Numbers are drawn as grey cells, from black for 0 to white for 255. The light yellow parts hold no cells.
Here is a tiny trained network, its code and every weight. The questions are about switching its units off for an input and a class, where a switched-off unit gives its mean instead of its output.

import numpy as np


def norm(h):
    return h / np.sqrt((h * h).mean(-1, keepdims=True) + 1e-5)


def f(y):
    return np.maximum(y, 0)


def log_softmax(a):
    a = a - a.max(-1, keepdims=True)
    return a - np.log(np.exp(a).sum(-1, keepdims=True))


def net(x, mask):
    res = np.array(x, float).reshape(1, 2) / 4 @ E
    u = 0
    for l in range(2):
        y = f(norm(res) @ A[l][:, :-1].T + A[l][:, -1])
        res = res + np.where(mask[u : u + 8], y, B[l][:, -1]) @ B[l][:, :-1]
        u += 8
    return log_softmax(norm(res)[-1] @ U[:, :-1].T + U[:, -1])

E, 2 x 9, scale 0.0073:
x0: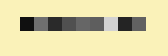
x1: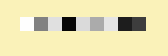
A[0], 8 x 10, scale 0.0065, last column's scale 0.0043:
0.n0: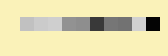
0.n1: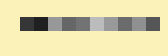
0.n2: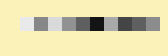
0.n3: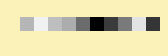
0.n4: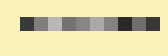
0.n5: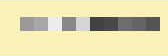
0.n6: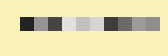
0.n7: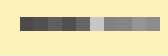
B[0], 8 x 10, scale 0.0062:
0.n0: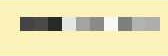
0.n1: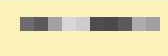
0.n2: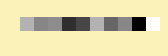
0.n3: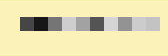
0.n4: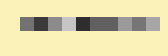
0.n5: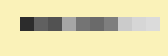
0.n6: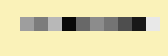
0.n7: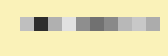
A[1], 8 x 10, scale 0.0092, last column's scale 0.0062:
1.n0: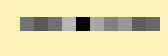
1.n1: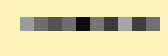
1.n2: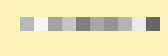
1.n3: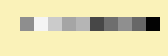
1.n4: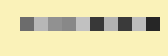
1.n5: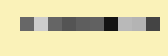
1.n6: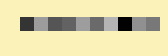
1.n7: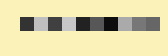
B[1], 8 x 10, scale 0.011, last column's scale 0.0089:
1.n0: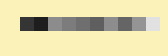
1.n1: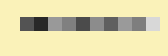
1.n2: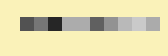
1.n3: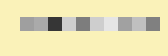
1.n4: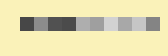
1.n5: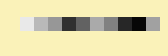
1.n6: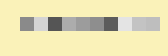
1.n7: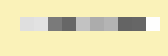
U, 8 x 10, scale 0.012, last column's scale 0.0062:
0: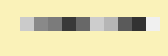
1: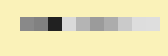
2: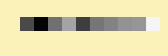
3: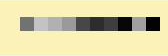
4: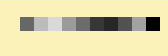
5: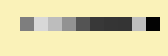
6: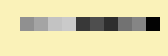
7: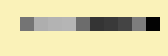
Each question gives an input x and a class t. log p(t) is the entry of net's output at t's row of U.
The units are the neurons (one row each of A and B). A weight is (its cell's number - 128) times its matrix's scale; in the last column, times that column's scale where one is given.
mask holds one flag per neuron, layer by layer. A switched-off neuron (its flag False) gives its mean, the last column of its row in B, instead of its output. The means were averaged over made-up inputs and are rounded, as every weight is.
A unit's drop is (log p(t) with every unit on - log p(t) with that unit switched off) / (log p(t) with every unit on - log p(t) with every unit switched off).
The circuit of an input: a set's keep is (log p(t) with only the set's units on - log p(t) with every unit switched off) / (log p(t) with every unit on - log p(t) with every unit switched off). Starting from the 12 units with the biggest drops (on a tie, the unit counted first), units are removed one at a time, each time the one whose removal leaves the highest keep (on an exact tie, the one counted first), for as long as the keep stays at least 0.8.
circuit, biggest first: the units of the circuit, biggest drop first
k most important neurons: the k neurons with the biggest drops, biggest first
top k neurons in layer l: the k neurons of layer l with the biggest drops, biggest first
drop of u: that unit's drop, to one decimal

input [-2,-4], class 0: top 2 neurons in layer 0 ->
[0.n2 0.n0]
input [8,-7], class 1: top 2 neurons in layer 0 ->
[0.n2 0.n7]
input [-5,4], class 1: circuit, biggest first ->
[0.n6 1.n2]
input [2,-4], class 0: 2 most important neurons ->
[1.n7 0.n2]
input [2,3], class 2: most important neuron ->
[0.n4]
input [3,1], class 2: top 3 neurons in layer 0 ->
[0.n4 0.n7 0.n0]
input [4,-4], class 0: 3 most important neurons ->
[1.n7 0.n3 0.n0]
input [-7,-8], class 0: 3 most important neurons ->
[1.n5 1.n7 0.n6]
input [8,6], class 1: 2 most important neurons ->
[1.n6 0.n6]
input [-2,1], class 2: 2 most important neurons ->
[0.n2 1.n7]
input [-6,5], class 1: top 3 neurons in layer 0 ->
[0.n6 0.n5 0.n0]
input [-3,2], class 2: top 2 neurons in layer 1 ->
[1.n7 1.n6]
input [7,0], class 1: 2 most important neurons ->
[1.n6 0.n2]
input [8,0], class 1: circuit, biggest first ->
[1.n6]
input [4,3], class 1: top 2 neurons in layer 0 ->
[0.n6 0.n1]
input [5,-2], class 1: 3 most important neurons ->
[0.n2 1.n6 0.n1]
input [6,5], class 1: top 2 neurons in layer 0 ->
[0.n6 0.n1]
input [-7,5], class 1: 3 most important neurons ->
[0.n6 0.n5 1.n2]
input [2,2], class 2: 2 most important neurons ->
[0.n4 1.n7]
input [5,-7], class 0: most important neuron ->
[1.n7]
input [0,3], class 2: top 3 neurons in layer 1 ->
[1.n7 1.n1 1.n5]
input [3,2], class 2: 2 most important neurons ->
[0.n4 1.n7]
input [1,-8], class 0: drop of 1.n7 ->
0.3
